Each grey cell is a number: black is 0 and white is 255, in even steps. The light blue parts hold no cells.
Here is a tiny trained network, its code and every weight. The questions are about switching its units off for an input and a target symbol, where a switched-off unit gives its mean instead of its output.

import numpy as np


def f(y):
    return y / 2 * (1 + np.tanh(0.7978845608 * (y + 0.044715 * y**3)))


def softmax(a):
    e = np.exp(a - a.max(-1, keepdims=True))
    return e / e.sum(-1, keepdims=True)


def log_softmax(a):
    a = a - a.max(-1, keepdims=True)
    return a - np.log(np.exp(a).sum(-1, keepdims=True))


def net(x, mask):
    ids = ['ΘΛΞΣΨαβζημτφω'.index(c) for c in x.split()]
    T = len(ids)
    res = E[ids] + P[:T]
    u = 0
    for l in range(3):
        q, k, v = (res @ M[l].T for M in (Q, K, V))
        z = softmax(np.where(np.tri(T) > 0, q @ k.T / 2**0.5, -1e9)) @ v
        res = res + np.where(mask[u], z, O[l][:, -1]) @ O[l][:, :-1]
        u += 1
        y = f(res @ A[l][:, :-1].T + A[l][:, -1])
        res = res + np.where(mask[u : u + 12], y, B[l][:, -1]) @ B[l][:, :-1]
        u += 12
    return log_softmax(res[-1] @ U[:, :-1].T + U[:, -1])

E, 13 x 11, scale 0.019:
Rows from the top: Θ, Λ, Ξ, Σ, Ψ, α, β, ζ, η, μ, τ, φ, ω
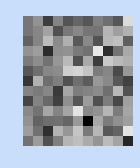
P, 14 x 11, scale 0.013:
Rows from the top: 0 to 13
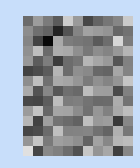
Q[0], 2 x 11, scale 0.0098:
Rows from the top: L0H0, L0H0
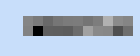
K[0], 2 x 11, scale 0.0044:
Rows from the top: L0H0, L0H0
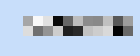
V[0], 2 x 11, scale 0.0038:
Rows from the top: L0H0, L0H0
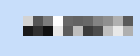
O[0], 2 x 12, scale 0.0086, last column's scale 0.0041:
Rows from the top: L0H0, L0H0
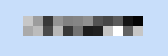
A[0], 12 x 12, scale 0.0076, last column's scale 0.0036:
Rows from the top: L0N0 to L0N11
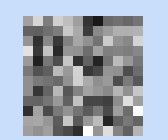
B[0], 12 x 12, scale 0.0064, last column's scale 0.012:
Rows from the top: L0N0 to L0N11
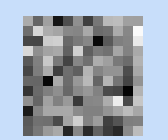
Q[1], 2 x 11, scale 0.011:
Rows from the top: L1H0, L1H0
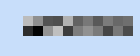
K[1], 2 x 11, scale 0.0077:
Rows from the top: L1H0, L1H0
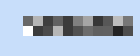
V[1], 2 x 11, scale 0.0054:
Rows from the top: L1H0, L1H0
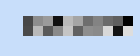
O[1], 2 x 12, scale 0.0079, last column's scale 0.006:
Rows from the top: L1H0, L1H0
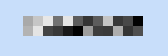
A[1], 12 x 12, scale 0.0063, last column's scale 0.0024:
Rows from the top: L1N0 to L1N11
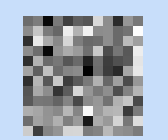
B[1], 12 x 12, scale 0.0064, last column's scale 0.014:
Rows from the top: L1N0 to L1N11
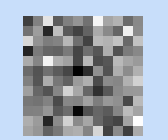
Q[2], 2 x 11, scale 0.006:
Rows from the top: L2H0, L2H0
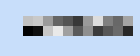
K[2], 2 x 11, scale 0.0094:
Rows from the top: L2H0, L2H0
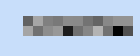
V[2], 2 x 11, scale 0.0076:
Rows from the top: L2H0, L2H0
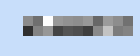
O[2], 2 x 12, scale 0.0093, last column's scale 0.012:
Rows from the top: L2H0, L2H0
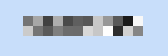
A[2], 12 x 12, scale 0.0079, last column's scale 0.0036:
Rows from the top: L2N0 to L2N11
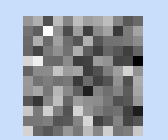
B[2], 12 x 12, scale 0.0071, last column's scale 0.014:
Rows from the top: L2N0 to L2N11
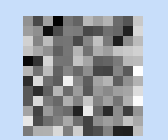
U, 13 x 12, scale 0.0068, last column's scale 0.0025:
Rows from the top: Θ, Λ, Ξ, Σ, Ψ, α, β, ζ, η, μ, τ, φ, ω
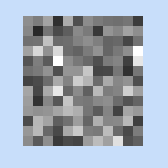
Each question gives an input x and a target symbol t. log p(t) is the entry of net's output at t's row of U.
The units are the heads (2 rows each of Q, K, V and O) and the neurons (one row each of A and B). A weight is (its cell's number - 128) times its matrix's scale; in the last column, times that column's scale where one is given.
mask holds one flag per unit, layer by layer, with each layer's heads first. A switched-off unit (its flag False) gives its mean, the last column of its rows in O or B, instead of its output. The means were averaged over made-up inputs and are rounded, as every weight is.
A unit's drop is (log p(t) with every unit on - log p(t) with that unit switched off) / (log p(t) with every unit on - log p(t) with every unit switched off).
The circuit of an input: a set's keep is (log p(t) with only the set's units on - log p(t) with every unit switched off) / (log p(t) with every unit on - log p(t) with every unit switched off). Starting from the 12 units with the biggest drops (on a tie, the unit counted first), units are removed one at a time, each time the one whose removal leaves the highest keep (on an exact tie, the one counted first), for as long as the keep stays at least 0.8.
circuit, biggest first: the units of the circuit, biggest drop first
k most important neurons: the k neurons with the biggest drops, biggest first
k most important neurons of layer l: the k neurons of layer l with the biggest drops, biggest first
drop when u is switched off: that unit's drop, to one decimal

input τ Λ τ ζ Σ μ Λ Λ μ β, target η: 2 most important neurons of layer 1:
L1N10, L1N2
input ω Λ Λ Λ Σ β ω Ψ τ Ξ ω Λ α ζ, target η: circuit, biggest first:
L1H0, L0H0, L0N1
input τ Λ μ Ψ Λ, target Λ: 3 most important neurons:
L0N11, L1N5, L2N1
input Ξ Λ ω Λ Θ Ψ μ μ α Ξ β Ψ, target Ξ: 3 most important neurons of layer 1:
L1N4, L1N0, L1N10
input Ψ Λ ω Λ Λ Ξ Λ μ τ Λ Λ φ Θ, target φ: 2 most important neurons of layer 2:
L2N11, L2N0
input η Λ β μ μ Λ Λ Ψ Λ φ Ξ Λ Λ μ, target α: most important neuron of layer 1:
L1N11
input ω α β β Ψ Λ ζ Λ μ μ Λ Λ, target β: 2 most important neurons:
L0N11, L1N5
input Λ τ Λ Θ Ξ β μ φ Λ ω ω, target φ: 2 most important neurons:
L0N11, L2N3
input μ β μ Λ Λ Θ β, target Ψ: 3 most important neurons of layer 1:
L1N10, L1N11, L1N2
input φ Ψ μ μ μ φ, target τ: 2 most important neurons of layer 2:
L2N3, L2N6
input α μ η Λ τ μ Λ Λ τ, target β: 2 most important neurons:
L0N11, L1N5
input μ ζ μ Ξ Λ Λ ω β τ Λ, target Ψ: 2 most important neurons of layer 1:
L1N10, L1N11
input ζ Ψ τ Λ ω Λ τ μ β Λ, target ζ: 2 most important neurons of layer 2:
L2N7, L2N1
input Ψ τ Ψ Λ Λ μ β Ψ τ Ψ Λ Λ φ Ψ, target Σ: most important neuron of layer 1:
L1N4
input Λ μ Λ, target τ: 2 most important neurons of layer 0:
L0N3, L0N2
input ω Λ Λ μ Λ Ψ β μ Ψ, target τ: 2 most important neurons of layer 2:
L2N3, L2N6
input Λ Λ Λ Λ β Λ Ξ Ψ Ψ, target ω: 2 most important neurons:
L1N4, L0N11
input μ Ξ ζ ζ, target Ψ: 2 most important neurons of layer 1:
L1N10, L1N11
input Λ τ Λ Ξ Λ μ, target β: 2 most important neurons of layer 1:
L1N5, L1N10
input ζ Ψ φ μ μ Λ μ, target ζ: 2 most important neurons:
L2N7, L1N9
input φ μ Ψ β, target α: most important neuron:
L1N10
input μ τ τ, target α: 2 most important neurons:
L2N5, L1N10
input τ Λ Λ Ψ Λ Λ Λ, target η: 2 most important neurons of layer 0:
L0N5, L0N8
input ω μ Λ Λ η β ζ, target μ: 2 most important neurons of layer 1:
L1N1, L1N9
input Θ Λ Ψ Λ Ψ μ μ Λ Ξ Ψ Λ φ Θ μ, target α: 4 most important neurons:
L2N9, L0N3, L2N5, L2N8
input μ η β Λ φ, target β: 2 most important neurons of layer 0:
L0N7, L0N6
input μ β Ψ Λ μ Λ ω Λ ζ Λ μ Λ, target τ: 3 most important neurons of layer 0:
L0N3, L0N6, L0N2
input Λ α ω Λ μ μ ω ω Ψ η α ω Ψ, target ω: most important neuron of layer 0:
L0N1
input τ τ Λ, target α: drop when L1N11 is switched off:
0.2
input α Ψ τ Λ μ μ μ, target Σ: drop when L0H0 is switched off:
0.1
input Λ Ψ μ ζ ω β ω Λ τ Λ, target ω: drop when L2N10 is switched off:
0.0
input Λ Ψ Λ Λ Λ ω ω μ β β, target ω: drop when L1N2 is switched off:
0.1
